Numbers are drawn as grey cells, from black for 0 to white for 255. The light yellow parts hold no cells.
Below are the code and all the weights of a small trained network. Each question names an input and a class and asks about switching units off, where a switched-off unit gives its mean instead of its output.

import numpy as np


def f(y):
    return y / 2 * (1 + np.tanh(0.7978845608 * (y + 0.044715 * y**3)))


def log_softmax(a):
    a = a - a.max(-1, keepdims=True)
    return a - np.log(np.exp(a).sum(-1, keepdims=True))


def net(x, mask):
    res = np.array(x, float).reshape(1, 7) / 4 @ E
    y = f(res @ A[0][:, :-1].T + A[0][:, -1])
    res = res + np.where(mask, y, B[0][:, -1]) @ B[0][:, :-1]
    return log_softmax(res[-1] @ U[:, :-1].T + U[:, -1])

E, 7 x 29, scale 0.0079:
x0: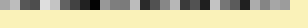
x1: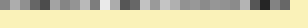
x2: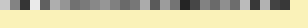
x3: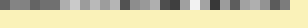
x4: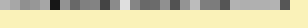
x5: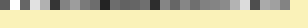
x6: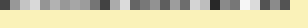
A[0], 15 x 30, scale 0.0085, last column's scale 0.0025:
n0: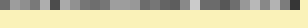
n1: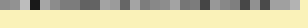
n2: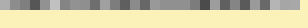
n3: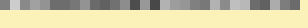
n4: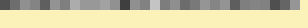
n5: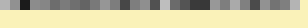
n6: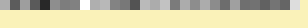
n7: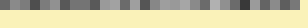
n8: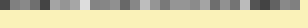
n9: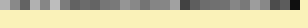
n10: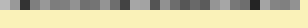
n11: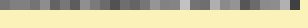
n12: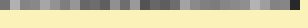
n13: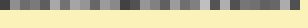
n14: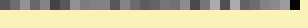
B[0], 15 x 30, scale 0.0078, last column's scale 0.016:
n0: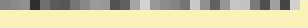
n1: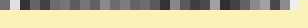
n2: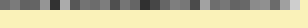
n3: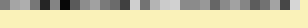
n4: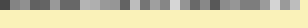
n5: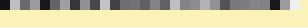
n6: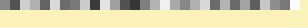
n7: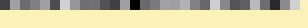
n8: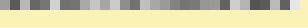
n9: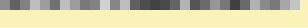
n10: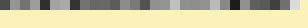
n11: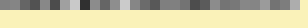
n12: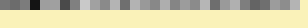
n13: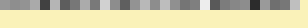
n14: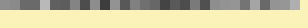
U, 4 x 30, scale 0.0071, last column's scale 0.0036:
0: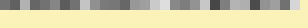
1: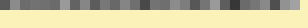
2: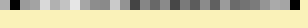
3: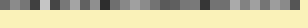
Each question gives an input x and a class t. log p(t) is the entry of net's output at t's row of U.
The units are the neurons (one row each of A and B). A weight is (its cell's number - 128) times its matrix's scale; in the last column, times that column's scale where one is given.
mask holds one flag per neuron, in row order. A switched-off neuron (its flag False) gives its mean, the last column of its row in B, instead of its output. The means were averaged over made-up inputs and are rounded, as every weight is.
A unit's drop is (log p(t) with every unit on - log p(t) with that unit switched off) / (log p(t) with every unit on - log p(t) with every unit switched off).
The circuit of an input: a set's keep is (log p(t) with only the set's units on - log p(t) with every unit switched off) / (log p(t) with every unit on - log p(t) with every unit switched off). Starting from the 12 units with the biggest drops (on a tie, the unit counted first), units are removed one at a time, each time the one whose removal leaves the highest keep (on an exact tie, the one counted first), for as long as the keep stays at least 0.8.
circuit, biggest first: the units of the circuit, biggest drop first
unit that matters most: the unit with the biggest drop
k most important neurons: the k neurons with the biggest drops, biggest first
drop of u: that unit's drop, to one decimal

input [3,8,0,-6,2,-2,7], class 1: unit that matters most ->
n0
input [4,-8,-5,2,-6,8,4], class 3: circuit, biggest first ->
n6; n5
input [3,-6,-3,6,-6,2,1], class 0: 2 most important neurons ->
n12; n13
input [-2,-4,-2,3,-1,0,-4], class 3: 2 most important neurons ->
n6; n5
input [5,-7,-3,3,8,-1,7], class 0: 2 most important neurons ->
n0; n12
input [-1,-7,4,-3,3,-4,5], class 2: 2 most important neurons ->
n5; n1
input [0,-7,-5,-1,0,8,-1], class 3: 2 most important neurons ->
n6; n14
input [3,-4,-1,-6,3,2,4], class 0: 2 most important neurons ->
n3; n1
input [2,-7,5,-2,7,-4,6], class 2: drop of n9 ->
0.4
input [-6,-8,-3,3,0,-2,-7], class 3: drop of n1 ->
-0.1
